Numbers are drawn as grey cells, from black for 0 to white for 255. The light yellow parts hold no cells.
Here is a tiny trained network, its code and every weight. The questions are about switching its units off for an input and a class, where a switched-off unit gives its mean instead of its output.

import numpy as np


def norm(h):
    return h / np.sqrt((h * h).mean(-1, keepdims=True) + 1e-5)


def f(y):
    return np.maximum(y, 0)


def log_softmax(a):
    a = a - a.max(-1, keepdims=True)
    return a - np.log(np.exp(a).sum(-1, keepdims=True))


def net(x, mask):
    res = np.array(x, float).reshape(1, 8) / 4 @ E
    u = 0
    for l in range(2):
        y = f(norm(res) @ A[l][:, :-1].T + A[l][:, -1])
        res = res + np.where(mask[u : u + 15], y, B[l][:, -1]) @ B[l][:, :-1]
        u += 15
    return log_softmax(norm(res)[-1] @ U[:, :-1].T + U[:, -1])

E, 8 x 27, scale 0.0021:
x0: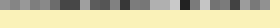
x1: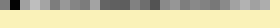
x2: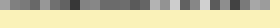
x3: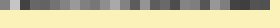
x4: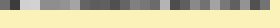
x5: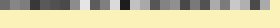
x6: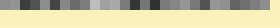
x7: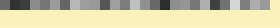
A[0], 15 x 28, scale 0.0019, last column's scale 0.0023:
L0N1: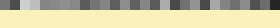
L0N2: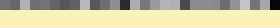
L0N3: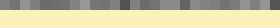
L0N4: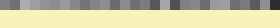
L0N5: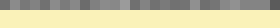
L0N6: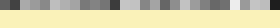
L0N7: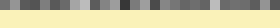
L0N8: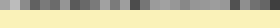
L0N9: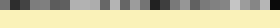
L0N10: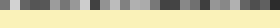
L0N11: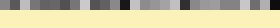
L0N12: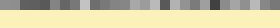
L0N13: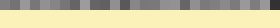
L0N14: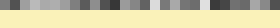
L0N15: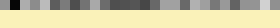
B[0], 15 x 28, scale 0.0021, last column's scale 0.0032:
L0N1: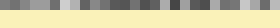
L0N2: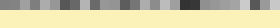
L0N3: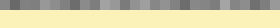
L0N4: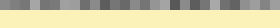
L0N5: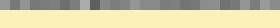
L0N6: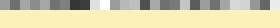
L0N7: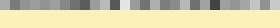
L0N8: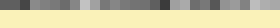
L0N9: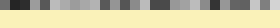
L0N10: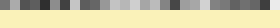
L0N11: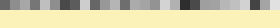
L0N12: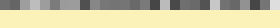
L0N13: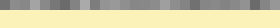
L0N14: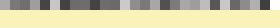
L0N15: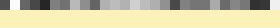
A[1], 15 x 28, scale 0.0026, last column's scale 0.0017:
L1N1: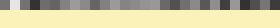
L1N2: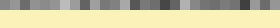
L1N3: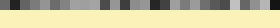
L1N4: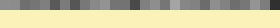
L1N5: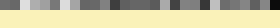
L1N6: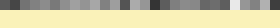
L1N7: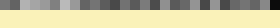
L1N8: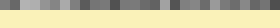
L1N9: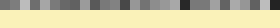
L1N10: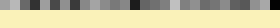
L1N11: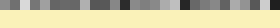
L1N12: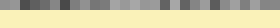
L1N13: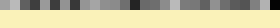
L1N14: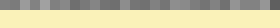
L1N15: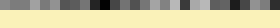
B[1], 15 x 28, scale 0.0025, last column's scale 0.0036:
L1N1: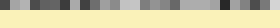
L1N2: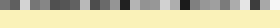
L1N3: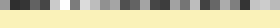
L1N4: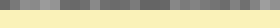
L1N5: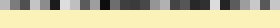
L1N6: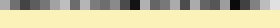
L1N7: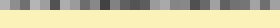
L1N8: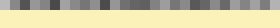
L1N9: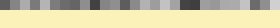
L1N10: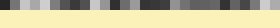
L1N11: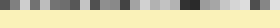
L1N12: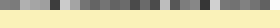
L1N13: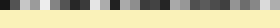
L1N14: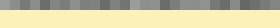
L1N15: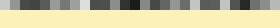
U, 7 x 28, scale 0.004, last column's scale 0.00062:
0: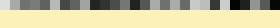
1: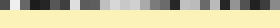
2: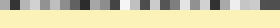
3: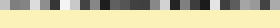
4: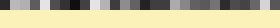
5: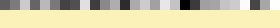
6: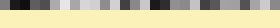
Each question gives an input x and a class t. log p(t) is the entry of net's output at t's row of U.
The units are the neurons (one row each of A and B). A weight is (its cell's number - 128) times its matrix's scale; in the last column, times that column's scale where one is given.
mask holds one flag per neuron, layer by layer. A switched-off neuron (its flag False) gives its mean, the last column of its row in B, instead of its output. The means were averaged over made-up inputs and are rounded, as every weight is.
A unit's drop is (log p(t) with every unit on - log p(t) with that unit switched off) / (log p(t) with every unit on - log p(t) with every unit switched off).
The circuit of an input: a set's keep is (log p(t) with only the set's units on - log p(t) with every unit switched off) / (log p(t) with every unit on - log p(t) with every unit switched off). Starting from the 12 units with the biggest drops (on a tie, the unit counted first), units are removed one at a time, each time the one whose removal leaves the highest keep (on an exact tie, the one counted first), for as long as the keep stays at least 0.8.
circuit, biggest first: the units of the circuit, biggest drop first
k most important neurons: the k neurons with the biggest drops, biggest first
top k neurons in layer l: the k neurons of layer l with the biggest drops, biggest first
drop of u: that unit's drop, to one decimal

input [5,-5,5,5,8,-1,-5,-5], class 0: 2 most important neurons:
L1N15; L1N2
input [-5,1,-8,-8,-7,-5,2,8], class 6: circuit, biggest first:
L1N6
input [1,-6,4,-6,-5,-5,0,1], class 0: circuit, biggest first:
L1N15; L0N6
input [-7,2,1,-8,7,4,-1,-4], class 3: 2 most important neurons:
L1N5; L0N1
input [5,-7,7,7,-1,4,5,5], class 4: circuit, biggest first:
L1N13; L1N10
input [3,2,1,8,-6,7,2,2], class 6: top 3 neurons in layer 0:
L0N9; L0N15; L0N14
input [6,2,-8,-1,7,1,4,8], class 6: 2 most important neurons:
L0N9; L1N3
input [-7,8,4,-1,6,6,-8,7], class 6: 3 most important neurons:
L0N9; L1N3; L1N6
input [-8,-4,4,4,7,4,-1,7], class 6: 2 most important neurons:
L0N9; L0N15
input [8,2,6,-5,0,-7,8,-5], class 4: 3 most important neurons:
L1N10; L1N13; L0N10
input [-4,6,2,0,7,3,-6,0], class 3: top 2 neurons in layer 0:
L0N1; L0N4
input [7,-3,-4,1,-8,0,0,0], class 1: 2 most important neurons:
L0N10; L1N1
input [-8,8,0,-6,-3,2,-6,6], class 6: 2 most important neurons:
L1N6; L1N3
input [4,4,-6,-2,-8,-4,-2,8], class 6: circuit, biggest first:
L1N3
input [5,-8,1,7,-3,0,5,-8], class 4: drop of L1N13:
0.1
